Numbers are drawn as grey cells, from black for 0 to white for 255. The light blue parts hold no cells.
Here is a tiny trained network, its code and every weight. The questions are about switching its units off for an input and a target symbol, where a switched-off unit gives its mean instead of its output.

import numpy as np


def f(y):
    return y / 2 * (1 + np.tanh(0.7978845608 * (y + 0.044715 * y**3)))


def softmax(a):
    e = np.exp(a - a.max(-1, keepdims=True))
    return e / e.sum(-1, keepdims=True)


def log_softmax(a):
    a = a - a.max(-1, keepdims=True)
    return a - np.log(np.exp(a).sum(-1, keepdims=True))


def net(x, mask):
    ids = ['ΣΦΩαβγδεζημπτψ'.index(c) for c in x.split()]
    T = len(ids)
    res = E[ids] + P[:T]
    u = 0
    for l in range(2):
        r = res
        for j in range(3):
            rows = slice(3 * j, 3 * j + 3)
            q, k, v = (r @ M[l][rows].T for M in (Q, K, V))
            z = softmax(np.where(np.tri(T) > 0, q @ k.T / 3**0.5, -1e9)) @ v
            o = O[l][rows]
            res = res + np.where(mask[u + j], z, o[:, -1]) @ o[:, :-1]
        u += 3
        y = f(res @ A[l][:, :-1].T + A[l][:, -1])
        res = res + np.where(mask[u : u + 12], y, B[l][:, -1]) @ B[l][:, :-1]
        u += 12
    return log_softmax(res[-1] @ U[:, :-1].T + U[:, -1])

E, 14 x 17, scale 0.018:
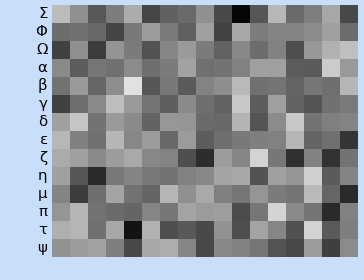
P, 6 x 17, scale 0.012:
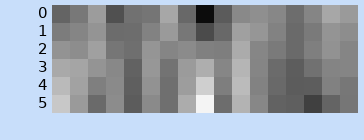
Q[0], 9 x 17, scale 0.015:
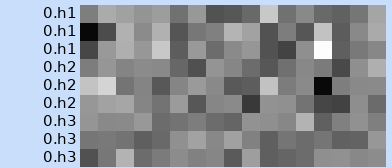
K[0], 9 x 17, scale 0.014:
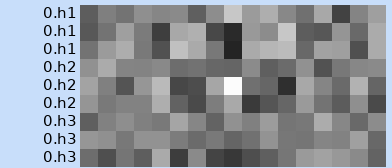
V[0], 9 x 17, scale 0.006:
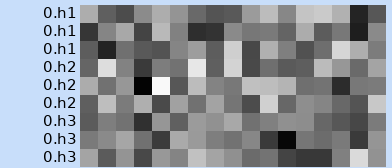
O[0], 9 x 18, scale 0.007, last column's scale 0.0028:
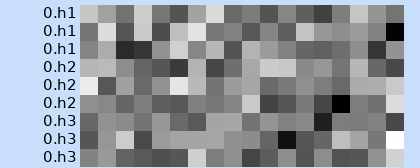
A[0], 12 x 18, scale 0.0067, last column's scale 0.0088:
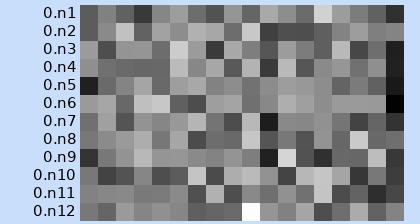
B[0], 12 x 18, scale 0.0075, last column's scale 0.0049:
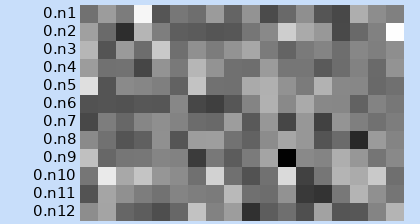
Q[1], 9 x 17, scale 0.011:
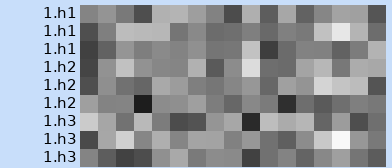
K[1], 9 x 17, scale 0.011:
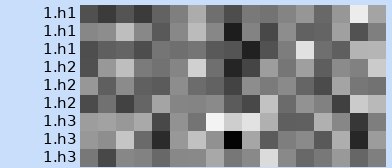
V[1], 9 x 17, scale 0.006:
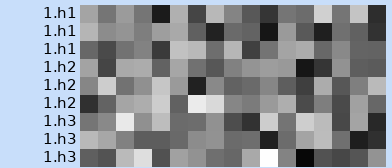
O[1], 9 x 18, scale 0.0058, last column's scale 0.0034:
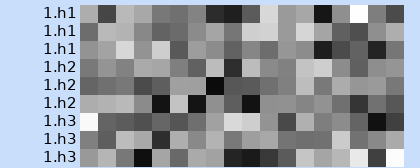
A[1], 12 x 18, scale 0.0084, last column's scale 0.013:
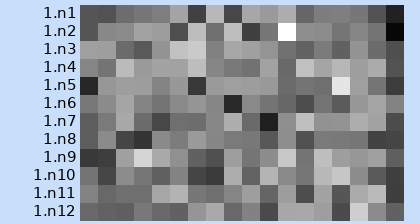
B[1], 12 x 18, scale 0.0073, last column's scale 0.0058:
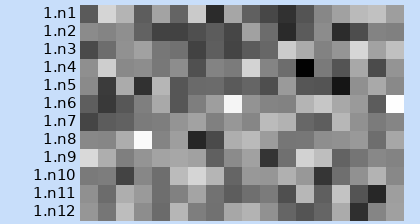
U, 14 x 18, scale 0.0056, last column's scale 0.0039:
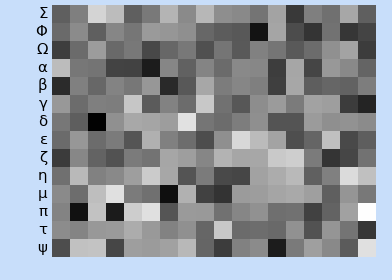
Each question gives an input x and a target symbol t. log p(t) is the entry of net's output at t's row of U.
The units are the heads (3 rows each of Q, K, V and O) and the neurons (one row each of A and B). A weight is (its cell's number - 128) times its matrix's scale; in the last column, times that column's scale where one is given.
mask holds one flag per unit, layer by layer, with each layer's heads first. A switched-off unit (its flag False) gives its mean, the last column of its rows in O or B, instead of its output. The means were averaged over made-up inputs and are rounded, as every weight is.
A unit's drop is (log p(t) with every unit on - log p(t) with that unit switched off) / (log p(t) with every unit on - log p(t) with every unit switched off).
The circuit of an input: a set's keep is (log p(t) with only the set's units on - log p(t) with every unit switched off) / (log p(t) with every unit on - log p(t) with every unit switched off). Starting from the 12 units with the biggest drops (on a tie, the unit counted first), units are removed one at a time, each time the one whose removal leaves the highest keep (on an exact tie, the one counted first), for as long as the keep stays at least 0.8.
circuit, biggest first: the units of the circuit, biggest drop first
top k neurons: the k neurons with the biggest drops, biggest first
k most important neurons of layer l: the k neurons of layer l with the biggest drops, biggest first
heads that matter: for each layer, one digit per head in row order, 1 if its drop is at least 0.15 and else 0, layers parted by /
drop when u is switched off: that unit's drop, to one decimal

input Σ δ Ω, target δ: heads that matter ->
010 / 101
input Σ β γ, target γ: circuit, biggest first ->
[1.h3; 0.h2; 1.h2]
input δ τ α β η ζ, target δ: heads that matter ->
100 / 000
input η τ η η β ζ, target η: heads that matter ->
010 / 000
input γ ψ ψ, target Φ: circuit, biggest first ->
[0.h2; 1.h3; 0.h1]
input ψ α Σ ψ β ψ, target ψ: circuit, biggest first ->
[0.h2; 1.h3]
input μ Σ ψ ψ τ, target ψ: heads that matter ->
011 / 001
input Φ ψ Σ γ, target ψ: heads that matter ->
010 / 001
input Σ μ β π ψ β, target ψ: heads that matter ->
011 / 000
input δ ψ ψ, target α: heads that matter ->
010 / 000
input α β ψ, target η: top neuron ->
[1.n3]
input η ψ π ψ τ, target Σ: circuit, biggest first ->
[0.h1; 1.h3]
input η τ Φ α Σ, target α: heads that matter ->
011 / 110
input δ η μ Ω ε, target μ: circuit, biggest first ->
[0.h1; 1.h2; 1.h1]
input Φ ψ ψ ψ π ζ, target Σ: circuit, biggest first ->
[1.h3; 0.h1]
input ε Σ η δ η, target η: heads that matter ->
100 / 001
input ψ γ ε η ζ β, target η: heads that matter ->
010 / 000
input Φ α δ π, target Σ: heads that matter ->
100 / 001
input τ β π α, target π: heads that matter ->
110 / 000
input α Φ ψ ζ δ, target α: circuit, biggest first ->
[0.h2; 0.h1]
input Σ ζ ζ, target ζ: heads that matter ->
010 / 101
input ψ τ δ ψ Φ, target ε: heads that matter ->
100 / 000
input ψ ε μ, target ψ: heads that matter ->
000 / 010
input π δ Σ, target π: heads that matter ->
011 / 001
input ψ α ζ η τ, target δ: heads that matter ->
100 / 000
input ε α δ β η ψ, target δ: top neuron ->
[1.n6]
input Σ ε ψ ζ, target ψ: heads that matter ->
010 / 000
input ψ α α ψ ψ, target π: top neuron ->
[0.n3]
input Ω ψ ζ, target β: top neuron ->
[1.n8]
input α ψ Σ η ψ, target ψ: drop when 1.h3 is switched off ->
0.2
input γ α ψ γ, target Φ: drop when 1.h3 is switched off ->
0.1
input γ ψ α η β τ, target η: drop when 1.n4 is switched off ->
0.0
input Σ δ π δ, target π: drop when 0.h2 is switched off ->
0.3
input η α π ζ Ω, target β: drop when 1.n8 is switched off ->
0.3
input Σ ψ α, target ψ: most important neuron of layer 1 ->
[1.n4]
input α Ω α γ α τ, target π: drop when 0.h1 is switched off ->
0.3
